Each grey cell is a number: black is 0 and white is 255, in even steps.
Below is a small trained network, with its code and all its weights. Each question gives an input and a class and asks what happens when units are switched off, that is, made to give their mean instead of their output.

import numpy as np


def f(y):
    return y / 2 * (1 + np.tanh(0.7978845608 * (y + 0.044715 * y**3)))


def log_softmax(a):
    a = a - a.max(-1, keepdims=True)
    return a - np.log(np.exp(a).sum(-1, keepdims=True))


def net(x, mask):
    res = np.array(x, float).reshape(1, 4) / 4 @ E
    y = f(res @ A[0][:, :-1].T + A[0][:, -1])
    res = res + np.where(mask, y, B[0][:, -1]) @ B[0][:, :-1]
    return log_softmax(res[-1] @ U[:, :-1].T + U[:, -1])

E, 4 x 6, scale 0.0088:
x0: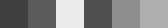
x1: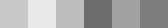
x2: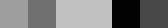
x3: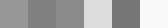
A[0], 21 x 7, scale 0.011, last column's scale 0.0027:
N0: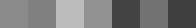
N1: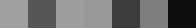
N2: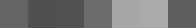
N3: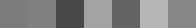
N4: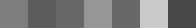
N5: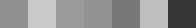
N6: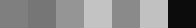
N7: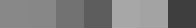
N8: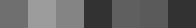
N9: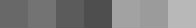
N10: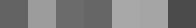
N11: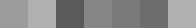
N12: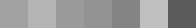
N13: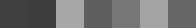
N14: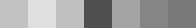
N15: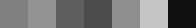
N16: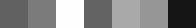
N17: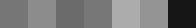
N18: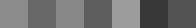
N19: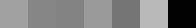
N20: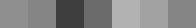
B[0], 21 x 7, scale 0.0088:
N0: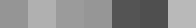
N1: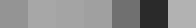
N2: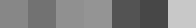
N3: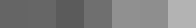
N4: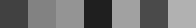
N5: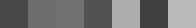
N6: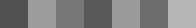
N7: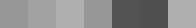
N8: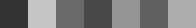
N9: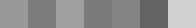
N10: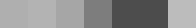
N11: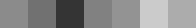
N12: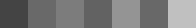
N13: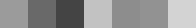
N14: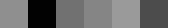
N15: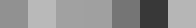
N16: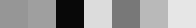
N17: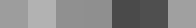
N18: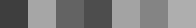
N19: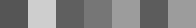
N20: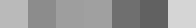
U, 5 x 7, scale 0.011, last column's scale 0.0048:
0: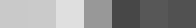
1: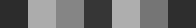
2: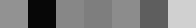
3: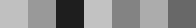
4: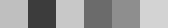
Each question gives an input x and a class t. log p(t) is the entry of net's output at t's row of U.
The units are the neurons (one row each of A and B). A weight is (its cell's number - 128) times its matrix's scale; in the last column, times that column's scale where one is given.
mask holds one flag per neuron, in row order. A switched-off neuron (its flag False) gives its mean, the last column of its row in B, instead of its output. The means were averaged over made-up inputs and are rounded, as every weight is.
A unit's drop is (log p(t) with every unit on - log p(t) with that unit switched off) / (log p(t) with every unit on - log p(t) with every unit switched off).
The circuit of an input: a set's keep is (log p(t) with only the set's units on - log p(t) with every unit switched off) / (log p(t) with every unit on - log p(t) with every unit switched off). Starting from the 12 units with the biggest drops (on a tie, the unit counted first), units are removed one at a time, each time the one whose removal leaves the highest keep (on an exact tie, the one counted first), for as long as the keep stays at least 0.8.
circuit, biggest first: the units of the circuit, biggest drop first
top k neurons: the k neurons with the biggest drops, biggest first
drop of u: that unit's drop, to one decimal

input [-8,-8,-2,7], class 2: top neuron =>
(N4)
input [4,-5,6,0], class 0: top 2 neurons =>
(N14, N1)
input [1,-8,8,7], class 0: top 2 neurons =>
(N1, N0)
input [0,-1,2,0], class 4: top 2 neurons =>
(N16, N14)
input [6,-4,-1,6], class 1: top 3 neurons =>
(N4, N6, N14)
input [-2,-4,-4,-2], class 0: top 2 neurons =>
(N14, N16)
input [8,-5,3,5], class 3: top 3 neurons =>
(N16, N13, N14)
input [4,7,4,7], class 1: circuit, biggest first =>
(N5, N12)
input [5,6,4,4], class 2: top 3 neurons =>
(N14, N5, N12)
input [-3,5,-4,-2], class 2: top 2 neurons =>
(N14, N16)
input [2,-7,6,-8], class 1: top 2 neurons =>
(N8, N18)
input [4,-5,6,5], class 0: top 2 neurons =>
(N1, N14)
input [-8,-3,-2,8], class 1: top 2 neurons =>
(N4, N16)
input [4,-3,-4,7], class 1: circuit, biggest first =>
(N4)
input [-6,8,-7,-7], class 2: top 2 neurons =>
(N14, N11)
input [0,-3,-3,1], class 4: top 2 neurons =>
(N14, N16)
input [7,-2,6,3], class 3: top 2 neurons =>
(N16, N13)
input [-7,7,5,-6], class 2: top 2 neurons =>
(N14, N16)
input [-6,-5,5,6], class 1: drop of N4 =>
0.4
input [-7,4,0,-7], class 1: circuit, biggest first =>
(N18)
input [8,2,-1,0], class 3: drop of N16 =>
0.6
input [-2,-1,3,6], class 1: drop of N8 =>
0.0
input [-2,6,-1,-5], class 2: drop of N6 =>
0.1
